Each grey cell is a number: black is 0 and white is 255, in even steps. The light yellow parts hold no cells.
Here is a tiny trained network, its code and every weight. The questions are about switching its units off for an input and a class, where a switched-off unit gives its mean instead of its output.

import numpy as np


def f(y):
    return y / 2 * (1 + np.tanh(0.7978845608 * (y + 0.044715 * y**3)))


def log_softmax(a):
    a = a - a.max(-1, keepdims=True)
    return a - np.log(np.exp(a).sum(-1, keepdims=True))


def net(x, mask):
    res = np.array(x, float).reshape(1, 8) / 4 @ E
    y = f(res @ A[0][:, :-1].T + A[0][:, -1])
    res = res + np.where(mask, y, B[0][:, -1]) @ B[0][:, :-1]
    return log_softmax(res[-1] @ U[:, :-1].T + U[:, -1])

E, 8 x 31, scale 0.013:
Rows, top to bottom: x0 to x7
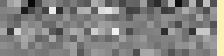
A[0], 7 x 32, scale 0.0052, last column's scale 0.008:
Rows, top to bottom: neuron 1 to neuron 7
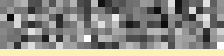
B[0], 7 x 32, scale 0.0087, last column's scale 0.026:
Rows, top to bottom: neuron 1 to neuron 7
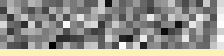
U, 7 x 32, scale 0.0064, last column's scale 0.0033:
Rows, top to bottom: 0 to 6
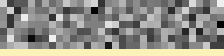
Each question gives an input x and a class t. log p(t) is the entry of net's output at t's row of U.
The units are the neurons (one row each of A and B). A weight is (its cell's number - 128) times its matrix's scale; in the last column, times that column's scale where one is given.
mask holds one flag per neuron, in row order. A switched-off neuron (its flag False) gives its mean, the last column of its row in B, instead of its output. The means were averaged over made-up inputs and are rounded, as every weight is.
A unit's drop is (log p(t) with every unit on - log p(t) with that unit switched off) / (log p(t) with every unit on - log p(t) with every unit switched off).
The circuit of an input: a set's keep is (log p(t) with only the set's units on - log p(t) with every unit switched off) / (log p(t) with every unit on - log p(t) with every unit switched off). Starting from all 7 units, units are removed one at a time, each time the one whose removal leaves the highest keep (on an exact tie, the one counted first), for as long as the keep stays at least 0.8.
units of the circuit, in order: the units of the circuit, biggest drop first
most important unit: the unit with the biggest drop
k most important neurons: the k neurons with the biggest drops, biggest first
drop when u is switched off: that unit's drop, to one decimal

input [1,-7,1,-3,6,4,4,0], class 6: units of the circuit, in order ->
[neuron 1]
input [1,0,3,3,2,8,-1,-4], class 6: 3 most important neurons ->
[neuron 7; neuron 6; neuron 4]
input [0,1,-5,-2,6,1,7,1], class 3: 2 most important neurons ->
[neuron 3; neuron 7]
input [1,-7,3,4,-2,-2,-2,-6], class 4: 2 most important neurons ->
[neuron 4; neuron 1]
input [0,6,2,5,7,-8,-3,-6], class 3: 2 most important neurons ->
[neuron 3; neuron 7]
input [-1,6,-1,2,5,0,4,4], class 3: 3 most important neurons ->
[neuron 7; neuron 6; neuron 3]
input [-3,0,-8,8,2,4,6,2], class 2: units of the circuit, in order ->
[neuron 6; neuron 4]
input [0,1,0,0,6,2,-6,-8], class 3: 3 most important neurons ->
[neuron 3; neuron 7; neuron 1]
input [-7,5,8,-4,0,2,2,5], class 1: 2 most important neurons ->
[neuron 3; neuron 6]
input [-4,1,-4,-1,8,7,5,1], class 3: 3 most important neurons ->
[neuron 7; neuron 1; neuron 5]
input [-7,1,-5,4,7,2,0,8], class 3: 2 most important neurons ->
[neuron 7; neuron 5]
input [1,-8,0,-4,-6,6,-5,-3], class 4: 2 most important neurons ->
[neuron 4; neuron 1]
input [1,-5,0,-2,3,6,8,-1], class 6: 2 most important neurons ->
[neuron 1; neuron 5]
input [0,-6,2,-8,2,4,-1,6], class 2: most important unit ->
neuron 4
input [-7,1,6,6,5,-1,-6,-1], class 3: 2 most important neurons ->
[neuron 5; neuron 1]
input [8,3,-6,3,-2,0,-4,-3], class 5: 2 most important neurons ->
[neuron 2; neuron 7]
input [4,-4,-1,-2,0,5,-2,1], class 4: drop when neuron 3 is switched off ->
0.3
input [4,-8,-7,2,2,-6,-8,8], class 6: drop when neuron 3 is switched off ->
0.0
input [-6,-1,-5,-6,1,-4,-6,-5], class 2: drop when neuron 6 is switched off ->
0.1
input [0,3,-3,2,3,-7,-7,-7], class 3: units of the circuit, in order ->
[neuron 7]
